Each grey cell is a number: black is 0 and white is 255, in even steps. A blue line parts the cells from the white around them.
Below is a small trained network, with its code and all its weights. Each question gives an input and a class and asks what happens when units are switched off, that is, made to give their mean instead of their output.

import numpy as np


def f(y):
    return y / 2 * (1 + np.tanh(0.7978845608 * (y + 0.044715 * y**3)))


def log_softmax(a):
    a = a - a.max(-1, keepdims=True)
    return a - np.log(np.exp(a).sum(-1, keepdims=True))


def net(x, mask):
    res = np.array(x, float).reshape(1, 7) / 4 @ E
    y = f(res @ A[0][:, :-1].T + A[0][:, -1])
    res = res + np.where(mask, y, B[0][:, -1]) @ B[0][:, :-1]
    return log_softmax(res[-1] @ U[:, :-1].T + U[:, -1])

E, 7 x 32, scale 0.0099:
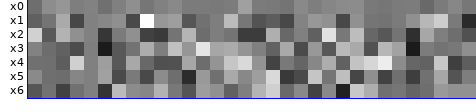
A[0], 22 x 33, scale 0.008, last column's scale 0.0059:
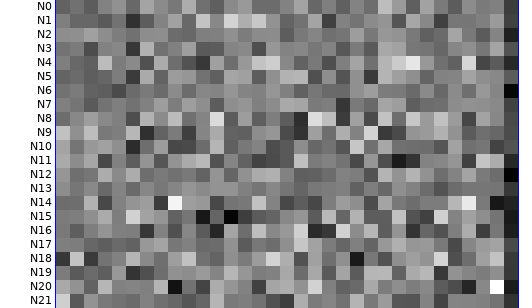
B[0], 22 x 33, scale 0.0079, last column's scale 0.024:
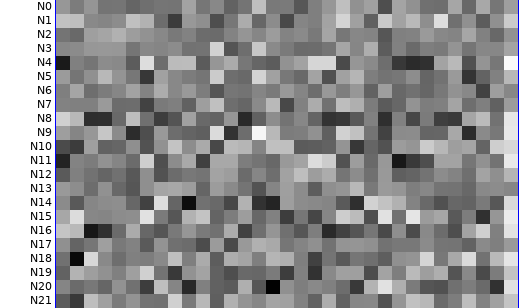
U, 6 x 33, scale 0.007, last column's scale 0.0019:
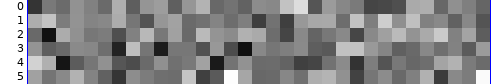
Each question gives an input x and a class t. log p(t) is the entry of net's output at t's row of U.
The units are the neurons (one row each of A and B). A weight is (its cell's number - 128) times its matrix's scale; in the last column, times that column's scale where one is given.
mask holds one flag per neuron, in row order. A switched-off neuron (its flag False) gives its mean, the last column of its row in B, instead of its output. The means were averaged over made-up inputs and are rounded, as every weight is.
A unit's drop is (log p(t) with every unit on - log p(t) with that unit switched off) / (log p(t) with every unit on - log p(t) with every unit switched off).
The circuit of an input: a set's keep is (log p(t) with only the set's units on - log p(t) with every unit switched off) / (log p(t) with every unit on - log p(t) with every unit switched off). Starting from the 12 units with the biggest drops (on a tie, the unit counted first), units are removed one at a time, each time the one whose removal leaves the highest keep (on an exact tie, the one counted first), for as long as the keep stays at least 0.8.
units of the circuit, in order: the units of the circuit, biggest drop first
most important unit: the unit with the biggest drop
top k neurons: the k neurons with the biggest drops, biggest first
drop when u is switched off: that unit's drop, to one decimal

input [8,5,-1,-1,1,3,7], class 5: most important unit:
N5
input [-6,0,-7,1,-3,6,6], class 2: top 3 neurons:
N18, N8, N9
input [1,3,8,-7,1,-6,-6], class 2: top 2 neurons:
N10, N21
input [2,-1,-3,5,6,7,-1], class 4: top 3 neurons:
N16, N11, N15
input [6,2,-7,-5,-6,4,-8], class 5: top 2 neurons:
N9, N4
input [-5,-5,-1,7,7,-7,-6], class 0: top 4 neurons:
N4, N15, N16, N12
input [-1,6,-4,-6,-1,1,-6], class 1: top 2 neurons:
N15, N20
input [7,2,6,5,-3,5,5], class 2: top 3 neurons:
N15, N21, N10
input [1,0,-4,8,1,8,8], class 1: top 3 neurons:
N1, N19, N8
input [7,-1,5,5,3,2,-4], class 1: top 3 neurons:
N1, N18, N19
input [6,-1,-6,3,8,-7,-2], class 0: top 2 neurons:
N4, N16
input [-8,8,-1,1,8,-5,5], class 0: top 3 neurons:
N4, N20, N12
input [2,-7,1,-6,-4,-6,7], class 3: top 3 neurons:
N20, N9, N16
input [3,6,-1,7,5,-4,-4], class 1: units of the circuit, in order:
N1
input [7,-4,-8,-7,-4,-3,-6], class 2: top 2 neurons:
N18, N1
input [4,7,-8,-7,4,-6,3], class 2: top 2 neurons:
N18, N1
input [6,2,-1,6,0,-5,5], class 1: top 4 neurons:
N1, N16, N19, N9
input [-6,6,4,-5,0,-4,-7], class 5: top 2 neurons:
N9, N20
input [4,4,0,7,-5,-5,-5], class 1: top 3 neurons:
N1, N4, N19
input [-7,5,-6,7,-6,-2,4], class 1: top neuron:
N1
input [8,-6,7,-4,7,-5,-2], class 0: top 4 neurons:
N4, N18, N12, N14
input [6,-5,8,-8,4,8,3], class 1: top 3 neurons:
N15, N18, N8
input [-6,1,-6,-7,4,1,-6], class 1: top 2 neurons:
N15, N10
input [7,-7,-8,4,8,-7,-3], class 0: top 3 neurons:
N4, N10, N12
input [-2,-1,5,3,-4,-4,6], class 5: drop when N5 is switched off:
0.5
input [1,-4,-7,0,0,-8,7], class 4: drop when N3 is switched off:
0.0
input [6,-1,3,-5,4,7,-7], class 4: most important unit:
N16
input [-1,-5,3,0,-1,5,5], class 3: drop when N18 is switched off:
0.1
